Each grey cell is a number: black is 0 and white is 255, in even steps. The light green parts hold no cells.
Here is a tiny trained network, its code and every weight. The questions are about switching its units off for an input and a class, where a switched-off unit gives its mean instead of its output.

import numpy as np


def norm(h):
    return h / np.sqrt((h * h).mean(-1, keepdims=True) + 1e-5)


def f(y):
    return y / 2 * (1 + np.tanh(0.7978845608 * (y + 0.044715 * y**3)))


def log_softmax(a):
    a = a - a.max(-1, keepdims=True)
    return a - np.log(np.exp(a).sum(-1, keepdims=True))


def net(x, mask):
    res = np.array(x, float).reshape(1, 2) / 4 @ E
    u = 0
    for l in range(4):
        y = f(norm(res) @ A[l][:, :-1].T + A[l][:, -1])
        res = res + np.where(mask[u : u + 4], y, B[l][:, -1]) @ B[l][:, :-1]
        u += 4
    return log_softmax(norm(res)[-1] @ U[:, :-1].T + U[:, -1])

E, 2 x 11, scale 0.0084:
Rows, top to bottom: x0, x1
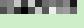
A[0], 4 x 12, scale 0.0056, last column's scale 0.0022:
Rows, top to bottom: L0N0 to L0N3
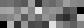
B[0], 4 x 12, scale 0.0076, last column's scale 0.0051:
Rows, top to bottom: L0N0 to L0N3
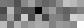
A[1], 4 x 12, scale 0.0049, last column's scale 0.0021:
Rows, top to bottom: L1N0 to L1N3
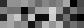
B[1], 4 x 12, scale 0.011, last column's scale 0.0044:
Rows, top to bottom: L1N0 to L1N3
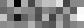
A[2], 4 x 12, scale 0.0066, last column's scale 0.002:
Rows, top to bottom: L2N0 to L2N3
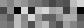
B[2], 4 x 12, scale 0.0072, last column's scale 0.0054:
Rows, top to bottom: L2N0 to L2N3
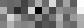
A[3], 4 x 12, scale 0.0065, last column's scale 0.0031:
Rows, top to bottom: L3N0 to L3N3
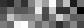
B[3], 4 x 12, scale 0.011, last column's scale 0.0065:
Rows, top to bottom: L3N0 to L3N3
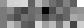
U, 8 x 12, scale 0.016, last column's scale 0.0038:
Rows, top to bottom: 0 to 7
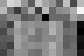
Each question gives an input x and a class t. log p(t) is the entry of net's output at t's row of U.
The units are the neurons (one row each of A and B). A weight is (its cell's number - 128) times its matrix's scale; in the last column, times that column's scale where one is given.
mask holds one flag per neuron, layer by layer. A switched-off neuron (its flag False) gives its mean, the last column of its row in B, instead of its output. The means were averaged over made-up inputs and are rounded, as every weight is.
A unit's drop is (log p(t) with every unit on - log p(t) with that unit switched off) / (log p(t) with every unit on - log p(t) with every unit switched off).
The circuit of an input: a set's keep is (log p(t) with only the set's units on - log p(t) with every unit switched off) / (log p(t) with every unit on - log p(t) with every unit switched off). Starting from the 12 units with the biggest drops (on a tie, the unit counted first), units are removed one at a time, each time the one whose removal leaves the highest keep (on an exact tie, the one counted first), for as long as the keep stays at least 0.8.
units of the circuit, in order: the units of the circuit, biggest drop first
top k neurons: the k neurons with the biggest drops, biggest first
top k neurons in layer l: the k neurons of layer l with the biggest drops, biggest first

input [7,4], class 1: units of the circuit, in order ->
[L1N2]
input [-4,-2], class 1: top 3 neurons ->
[L1N1 L2N1 L3N0]
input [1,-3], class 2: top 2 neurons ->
[L2N2 L1N1]
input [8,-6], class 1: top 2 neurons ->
[L1N2 L0N3]
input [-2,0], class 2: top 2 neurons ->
[L1N3 L1N2]
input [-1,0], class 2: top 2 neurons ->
[L1N3 L1N2]
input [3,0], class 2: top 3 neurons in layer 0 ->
[L0N2 L0N0 L0N1]
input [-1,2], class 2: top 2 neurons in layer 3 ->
[L3N2 L3N0]
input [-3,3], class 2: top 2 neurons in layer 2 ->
[L2N3 L2N0]
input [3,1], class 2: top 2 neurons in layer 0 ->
[L0N2 L0N0]
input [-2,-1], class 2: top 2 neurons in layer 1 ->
[L1N3 L1N2]
